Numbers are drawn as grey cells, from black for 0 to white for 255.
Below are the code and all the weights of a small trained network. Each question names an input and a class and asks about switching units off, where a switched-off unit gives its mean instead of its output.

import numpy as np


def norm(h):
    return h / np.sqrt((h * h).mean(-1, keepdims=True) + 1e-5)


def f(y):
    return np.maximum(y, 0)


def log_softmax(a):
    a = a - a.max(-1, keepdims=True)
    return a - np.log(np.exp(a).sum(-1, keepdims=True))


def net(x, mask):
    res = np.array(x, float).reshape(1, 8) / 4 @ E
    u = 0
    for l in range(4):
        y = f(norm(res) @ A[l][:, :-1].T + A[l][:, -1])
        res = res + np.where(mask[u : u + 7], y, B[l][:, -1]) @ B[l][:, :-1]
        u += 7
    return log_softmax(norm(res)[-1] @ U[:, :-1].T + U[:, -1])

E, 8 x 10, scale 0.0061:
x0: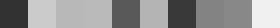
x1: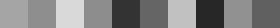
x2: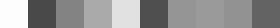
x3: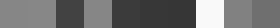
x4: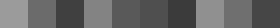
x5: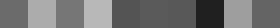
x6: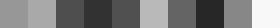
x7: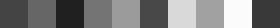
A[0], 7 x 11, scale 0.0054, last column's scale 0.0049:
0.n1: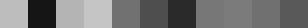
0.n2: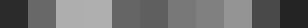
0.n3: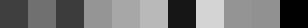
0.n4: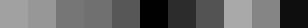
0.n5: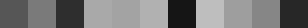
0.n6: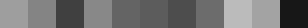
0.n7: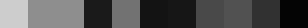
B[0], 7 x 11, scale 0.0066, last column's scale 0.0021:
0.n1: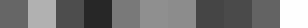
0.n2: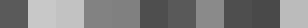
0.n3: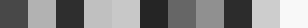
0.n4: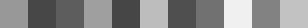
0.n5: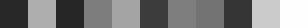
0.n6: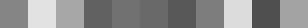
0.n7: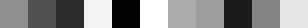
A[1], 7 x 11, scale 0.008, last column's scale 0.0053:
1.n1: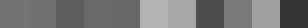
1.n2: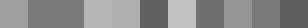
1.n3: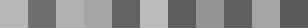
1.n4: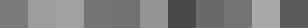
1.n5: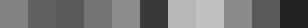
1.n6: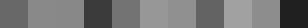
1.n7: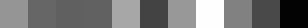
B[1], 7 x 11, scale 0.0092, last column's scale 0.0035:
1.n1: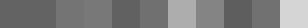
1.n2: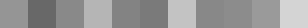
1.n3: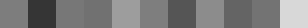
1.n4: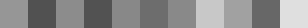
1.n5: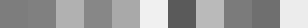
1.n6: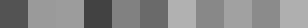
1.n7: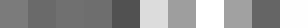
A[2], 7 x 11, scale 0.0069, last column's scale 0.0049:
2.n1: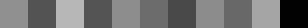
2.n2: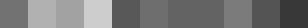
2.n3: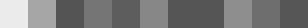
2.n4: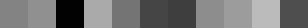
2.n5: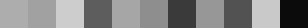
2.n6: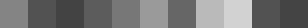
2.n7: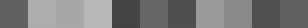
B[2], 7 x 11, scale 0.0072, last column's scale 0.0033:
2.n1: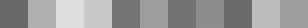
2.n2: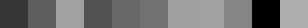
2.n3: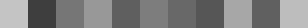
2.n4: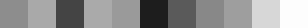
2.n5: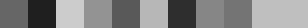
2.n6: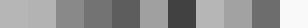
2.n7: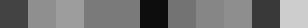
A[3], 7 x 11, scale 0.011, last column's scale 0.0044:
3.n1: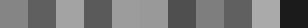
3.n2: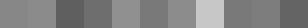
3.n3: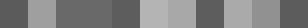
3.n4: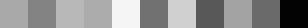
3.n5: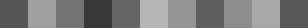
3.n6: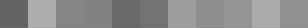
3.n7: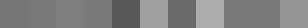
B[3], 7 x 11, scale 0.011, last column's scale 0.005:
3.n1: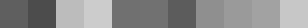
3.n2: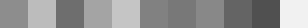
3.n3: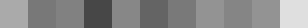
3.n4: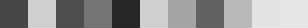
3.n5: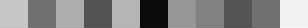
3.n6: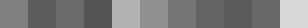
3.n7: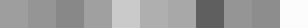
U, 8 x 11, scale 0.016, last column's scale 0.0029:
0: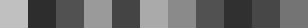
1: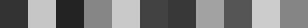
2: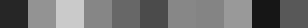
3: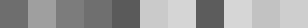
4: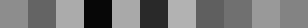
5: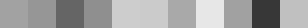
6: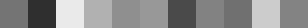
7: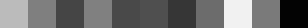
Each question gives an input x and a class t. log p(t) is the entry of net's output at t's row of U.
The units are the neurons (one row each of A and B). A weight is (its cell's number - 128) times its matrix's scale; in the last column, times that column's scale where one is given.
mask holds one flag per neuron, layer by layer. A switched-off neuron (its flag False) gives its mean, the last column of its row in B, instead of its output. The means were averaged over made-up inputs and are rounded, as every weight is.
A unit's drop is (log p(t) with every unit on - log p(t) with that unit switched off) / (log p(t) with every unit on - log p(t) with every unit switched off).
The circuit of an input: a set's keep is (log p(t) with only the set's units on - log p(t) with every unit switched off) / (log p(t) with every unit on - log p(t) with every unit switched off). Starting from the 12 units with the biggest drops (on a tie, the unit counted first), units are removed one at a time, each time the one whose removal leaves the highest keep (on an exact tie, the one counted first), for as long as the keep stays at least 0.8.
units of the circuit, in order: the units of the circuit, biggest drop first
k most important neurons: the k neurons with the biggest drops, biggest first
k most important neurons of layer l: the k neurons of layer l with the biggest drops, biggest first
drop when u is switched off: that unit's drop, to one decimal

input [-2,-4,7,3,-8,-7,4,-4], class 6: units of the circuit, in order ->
[3.n1]
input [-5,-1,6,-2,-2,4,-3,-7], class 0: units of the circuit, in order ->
[0.n7 0.n1]
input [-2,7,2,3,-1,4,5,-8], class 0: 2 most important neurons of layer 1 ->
[1.n5 1.n1]
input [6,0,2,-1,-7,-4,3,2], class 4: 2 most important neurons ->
[3.n5 1.n5]
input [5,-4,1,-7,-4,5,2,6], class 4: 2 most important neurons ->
[3.n5 3.n3]
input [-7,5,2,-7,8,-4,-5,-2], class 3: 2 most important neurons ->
[3.n4 1.n2]
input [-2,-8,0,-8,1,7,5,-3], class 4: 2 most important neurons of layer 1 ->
[1.n1 1.n5]
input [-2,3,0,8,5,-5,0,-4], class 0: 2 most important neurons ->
[0.n7 0.n1]
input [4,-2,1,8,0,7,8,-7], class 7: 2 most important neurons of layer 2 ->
[2.n4 2.n3]
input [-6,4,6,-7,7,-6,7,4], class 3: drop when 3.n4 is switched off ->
0.3
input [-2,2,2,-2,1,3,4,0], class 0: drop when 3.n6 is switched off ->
0.0
